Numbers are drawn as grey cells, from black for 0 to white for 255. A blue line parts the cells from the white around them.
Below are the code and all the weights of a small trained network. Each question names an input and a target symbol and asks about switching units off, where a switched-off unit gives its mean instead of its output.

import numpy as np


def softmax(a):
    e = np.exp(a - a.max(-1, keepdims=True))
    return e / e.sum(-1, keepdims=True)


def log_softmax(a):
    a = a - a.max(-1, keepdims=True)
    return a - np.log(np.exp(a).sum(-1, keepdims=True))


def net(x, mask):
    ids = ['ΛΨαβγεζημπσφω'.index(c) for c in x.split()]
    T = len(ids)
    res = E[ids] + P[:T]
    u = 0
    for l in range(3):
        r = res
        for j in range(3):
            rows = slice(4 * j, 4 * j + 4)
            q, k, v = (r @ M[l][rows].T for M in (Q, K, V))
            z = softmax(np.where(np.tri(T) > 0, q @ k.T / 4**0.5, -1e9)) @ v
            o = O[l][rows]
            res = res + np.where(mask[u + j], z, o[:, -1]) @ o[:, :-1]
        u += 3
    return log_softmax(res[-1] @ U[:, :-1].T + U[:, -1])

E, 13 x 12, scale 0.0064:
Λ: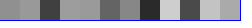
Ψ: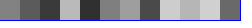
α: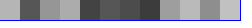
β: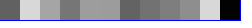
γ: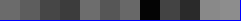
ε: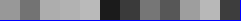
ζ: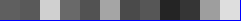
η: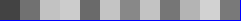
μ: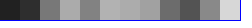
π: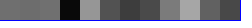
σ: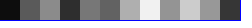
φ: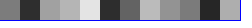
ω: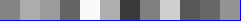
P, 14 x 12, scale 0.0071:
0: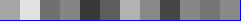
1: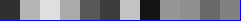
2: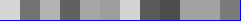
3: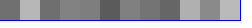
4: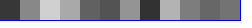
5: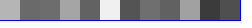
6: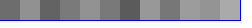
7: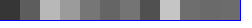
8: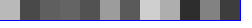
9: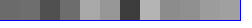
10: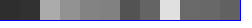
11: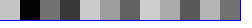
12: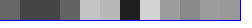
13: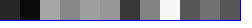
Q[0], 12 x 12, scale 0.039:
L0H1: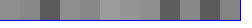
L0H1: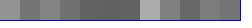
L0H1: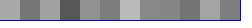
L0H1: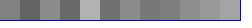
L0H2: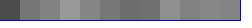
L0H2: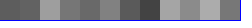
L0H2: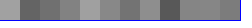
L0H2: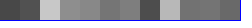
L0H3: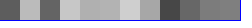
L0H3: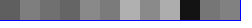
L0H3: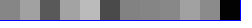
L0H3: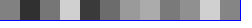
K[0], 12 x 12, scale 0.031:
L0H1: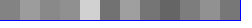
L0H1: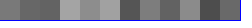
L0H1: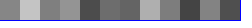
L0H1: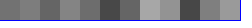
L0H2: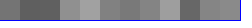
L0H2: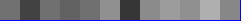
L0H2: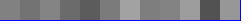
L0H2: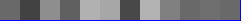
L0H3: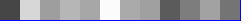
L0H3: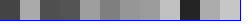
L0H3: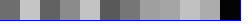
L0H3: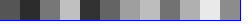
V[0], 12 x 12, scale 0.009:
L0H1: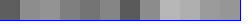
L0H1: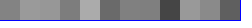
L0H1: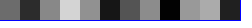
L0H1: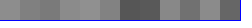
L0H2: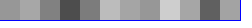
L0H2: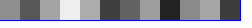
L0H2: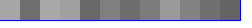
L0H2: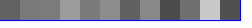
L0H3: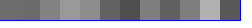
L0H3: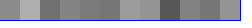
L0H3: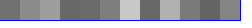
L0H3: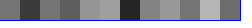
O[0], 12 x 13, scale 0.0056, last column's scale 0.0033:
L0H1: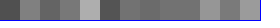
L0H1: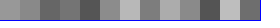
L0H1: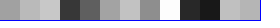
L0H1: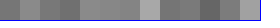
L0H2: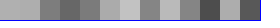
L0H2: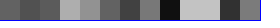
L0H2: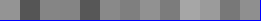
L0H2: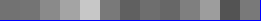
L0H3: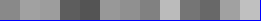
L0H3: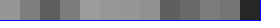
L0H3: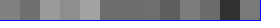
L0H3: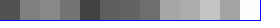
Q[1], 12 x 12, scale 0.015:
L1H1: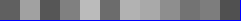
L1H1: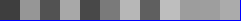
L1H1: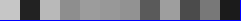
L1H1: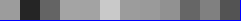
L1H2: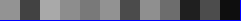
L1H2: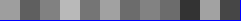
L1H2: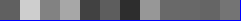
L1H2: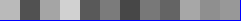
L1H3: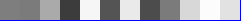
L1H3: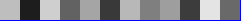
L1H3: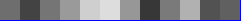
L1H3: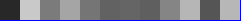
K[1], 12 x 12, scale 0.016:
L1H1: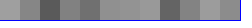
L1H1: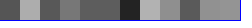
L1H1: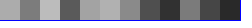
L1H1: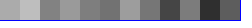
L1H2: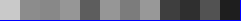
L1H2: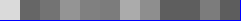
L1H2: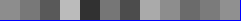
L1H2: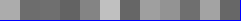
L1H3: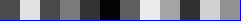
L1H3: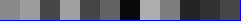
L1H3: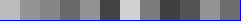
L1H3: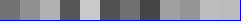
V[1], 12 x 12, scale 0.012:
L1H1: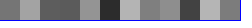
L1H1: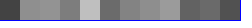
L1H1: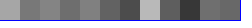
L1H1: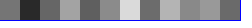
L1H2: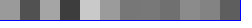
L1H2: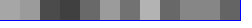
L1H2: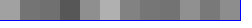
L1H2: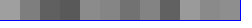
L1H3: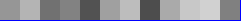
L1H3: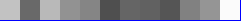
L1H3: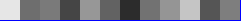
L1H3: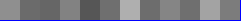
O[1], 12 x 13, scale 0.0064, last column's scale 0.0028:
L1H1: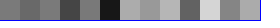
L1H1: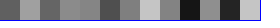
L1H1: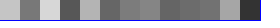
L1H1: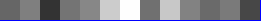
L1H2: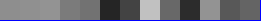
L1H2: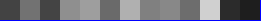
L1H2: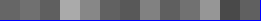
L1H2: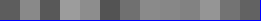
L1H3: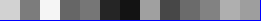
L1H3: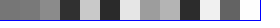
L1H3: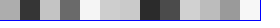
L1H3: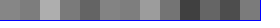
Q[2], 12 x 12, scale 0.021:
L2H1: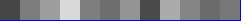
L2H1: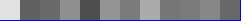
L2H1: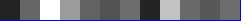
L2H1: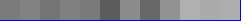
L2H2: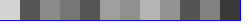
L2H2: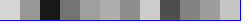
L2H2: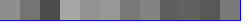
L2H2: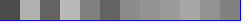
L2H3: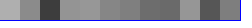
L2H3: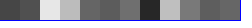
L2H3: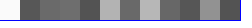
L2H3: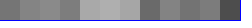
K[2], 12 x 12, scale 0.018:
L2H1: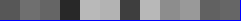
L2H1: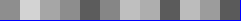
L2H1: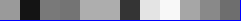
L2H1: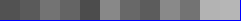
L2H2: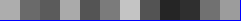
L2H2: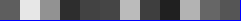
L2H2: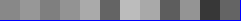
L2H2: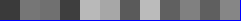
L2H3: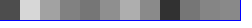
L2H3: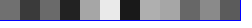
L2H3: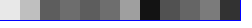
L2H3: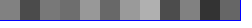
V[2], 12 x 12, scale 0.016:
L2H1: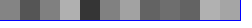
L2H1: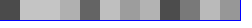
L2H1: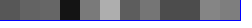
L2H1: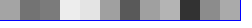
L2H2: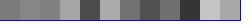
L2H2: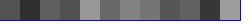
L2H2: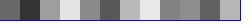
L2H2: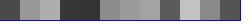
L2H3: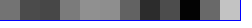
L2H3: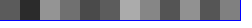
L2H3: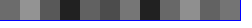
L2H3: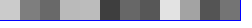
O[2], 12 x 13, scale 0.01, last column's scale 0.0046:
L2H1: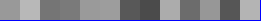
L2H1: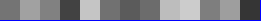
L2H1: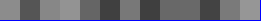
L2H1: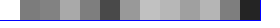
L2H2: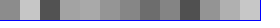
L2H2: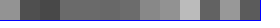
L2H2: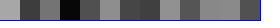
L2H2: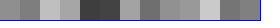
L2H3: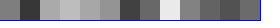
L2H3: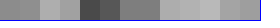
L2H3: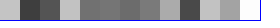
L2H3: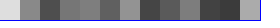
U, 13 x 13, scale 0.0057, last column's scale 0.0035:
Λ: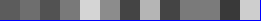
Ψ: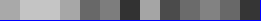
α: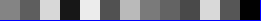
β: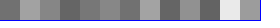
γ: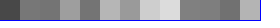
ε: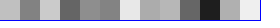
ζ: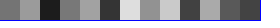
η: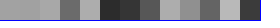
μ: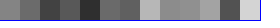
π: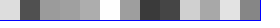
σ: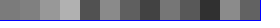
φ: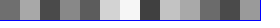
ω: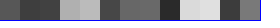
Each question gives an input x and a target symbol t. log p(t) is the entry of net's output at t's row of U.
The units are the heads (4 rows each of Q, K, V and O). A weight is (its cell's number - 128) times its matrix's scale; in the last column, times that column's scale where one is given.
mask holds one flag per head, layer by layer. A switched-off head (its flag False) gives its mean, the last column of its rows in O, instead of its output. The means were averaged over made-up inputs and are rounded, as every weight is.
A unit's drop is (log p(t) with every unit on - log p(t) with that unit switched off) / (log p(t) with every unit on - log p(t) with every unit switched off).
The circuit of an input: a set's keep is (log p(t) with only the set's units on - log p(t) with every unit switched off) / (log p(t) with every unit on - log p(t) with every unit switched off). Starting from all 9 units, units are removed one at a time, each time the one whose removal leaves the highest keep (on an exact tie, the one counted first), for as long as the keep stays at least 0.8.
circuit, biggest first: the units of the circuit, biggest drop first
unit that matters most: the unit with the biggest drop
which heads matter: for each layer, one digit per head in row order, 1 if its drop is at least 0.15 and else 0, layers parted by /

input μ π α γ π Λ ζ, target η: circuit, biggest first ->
(L0H3; L2H1; L1H1)
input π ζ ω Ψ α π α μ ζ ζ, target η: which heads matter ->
001 / 000 / 101
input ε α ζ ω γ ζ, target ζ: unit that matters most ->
L1H3
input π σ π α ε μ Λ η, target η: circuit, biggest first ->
(L2H1; L1H3)
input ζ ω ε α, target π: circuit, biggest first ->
(L1H1; L1H2)
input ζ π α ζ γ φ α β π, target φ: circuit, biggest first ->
(L1H3; L2H3)
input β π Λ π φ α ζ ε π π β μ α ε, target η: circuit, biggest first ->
(L2H1; L0H3; L2H2)
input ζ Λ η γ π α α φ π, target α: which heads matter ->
001 / 001 / 000
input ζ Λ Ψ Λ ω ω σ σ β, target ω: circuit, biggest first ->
(L0H1; L1H3)
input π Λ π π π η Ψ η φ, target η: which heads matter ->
000 / 001 / 100
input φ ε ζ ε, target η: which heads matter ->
110 / 100 / 100
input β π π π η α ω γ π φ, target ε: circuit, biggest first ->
(L0H1; L2H1)
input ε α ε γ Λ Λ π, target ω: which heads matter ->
001 / 000 / 010
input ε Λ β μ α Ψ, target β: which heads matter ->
000 / 001 / 101
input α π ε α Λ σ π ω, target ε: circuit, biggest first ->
(L2H1; L0H2)
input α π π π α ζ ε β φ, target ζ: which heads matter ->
001 / 001 / 010
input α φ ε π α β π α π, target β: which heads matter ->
001 / 001 / 001
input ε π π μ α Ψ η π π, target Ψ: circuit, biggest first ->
(L1H3; L2H2)
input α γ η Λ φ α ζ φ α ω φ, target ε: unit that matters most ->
L2H1
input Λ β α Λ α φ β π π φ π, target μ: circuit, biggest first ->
(L2H2)
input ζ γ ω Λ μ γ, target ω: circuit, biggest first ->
(L0H1; L1H2)
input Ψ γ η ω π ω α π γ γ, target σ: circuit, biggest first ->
(L2H1; L0H3)
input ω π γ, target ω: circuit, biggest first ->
(L0H1; L2H2)
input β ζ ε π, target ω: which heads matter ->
001 / 100 / 010
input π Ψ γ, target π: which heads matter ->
100 / 001 / 001
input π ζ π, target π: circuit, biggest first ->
(L1H3; L2H3)
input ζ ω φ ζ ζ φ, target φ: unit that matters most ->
L1H3
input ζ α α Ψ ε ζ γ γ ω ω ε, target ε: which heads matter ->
010 / 000 / 100
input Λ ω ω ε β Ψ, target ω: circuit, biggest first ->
(L0H1; L1H2)
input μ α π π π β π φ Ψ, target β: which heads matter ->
000 / 001 / 001
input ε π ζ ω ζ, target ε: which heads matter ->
010 / 000 / 100
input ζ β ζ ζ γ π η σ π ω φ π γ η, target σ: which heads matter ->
000 / 000 / 100
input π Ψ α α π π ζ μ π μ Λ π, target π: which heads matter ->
000 / 001 / 000
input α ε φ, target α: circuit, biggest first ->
(L1H3)
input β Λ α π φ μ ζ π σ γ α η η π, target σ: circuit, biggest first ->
(L2H1; L0H3)
